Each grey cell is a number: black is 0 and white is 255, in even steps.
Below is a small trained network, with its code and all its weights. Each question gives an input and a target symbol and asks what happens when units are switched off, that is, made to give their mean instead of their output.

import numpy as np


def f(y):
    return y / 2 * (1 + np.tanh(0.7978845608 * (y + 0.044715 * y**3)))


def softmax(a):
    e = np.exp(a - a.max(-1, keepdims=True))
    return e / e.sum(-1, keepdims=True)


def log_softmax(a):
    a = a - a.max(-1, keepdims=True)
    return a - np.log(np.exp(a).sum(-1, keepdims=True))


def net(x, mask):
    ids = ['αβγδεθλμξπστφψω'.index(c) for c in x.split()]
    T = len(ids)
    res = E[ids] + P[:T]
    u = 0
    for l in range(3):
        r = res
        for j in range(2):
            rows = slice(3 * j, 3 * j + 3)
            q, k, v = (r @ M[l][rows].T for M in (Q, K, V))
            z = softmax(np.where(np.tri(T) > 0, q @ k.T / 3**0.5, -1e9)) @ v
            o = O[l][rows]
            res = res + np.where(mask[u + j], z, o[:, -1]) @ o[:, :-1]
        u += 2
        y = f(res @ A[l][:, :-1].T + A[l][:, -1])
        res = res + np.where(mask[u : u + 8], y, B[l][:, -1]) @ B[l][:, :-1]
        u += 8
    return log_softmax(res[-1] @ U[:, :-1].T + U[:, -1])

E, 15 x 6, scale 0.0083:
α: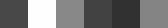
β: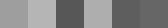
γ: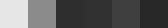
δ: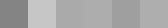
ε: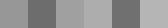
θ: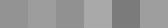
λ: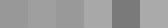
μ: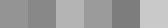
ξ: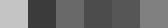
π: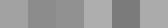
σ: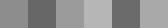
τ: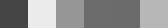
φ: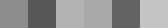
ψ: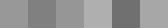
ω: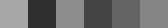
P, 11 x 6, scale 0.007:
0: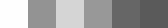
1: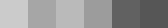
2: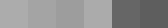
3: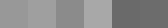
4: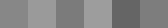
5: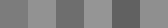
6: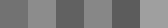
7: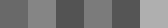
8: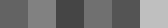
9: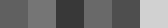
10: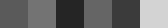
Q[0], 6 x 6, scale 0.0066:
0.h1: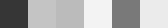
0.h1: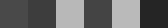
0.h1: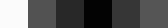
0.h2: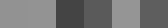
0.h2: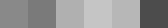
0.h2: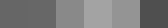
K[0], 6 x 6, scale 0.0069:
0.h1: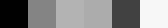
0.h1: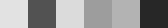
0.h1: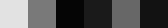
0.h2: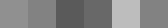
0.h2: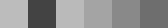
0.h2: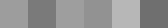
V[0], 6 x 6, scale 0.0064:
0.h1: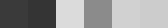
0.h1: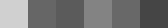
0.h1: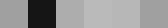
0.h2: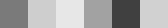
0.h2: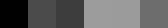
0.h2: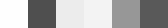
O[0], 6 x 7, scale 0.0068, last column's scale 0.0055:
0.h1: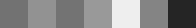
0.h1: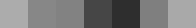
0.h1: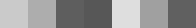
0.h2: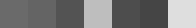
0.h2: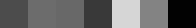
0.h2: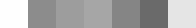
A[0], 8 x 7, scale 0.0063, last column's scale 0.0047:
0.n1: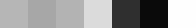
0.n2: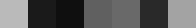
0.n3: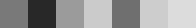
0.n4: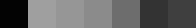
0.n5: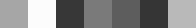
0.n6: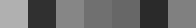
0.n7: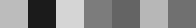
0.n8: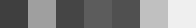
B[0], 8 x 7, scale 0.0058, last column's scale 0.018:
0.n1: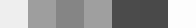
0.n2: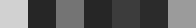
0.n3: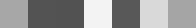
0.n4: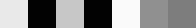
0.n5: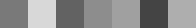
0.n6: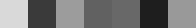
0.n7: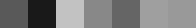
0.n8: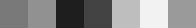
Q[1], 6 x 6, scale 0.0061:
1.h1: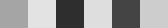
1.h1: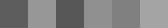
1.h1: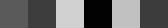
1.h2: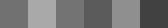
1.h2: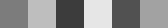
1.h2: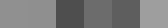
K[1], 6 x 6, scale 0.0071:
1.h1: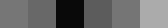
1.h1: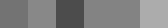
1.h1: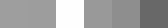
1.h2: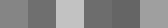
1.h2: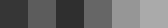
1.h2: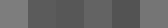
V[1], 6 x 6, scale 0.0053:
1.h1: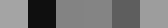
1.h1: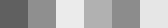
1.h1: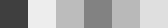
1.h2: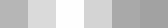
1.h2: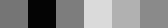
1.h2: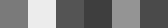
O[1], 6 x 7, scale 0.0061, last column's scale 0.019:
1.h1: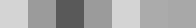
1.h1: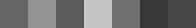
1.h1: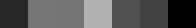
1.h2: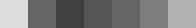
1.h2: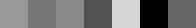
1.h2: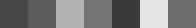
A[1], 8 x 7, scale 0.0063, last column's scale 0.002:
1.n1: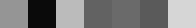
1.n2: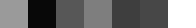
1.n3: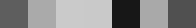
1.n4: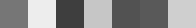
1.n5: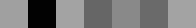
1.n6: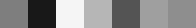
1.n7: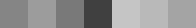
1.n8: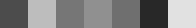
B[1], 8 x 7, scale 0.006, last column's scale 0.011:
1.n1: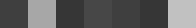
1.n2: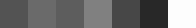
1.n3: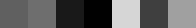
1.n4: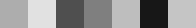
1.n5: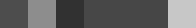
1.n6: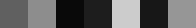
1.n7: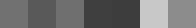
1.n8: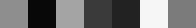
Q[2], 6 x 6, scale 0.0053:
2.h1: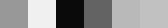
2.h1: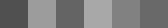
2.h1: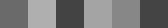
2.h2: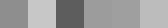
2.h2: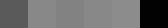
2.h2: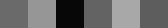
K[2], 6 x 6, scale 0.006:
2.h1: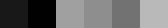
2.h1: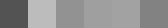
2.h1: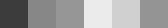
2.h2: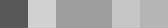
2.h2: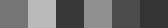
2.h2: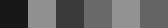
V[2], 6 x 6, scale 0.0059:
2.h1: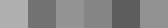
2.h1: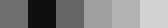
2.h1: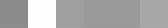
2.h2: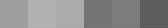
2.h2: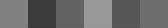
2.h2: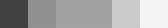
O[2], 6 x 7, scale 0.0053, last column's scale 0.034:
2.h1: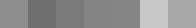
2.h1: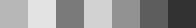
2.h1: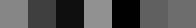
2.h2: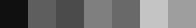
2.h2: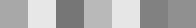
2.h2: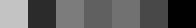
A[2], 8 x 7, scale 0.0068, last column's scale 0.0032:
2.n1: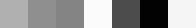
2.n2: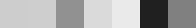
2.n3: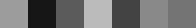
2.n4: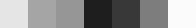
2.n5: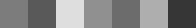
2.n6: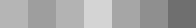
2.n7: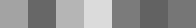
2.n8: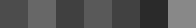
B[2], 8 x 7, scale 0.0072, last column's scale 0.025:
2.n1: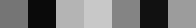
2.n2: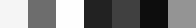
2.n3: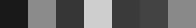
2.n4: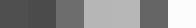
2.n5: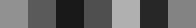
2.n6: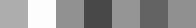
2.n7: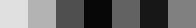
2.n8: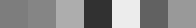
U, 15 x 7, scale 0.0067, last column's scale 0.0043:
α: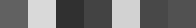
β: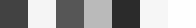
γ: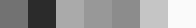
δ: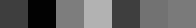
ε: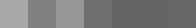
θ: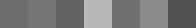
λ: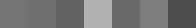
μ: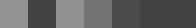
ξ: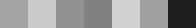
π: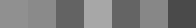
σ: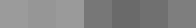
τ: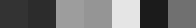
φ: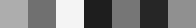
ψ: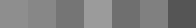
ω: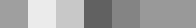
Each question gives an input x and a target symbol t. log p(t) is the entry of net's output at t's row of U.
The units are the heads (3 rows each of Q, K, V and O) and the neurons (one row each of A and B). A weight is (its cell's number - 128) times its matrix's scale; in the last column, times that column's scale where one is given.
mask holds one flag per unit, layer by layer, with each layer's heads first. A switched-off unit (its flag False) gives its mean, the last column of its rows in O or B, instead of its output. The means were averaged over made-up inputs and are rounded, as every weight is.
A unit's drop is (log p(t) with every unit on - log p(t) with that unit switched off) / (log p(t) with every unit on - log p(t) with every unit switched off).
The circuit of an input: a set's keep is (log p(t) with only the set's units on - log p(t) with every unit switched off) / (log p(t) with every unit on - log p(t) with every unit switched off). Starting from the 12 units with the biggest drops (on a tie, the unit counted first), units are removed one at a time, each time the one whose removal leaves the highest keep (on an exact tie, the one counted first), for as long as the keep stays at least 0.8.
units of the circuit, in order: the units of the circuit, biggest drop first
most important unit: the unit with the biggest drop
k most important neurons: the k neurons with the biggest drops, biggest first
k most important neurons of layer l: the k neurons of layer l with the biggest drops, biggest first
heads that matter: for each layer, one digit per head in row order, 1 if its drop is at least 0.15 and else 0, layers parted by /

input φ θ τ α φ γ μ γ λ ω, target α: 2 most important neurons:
1.n6, 0.n5
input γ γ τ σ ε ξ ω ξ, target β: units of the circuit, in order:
2.n1, 2.n2, 1.n3
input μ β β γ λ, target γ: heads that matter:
00 / 10 / 11
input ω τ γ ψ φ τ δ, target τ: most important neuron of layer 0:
0.n2
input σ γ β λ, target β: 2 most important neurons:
0.n1, 0.n6
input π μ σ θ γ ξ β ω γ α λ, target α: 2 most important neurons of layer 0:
0.n8, 0.n6
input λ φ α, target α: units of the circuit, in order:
1.n3, 1.h1, 1.n4, 0.n2
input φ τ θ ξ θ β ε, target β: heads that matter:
00 / 10 / 00
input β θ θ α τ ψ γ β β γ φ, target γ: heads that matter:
10 / 00 / 11
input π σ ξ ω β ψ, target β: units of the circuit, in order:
2.n1, 2.n2, 2.n8
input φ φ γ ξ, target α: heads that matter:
10 / 00 / 01
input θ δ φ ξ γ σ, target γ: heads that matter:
10 / 10 / 11
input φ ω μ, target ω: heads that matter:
00 / 00 / 10
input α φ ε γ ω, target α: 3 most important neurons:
1.n6, 1.n1, 1.n5
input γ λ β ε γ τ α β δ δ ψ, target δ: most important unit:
2.h2
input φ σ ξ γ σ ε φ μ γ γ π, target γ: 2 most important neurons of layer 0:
0.n2, 0.n8
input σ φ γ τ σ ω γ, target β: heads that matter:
11 / 01 / 01
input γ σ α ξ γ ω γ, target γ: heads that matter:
11 / 11 / 10
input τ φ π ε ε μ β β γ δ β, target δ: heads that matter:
10 / 10 / 01
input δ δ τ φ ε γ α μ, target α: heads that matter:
01 / 11 / 11
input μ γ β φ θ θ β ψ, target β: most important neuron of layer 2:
2.n4
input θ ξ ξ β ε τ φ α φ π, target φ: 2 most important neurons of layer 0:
0.n3, 0.n1
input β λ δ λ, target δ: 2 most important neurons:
2.n1, 0.n2
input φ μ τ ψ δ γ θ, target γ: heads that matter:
00 / 10 / 11
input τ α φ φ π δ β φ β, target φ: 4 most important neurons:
2.n2, 0.n5, 1.n4, 0.n1
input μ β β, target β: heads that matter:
01 / 11 / 11
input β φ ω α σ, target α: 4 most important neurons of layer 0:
0.n8, 0.n7, 0.n6, 0.n5
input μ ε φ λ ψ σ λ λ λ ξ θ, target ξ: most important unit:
2.h1
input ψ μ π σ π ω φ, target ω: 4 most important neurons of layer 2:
2.n4, 2.n6, 2.n2, 2.n1
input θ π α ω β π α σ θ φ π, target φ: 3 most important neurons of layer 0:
0.n3, 0.n5, 0.n1
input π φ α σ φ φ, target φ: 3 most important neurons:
2.n2, 0.n3, 0.n2
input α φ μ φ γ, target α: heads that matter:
10 / 10 / 01
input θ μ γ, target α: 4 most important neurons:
1.n1, 1.n5, 0.n6, 2.n4
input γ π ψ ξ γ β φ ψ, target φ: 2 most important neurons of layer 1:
1.n4, 1.n1
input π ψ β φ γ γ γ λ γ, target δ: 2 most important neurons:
0.n8, 2.n4
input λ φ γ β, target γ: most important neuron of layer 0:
0.n2
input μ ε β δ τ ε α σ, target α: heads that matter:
00 / 11 / 00
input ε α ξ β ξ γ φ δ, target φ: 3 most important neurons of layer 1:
1.n4, 1.n1, 1.n5
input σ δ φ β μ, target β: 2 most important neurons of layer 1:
1.n3, 1.n6
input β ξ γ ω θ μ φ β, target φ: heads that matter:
00 / 00 / 10
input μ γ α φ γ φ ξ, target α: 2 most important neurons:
1.n6, 1.n1
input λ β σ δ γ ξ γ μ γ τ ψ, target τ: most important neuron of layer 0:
0.n1
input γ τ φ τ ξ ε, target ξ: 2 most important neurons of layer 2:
2.n6, 2.n1
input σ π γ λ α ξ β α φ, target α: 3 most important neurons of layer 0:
0.n8, 0.n7, 0.n6
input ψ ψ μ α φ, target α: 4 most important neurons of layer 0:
0.n8, 0.n7, 0.n5, 0.n6
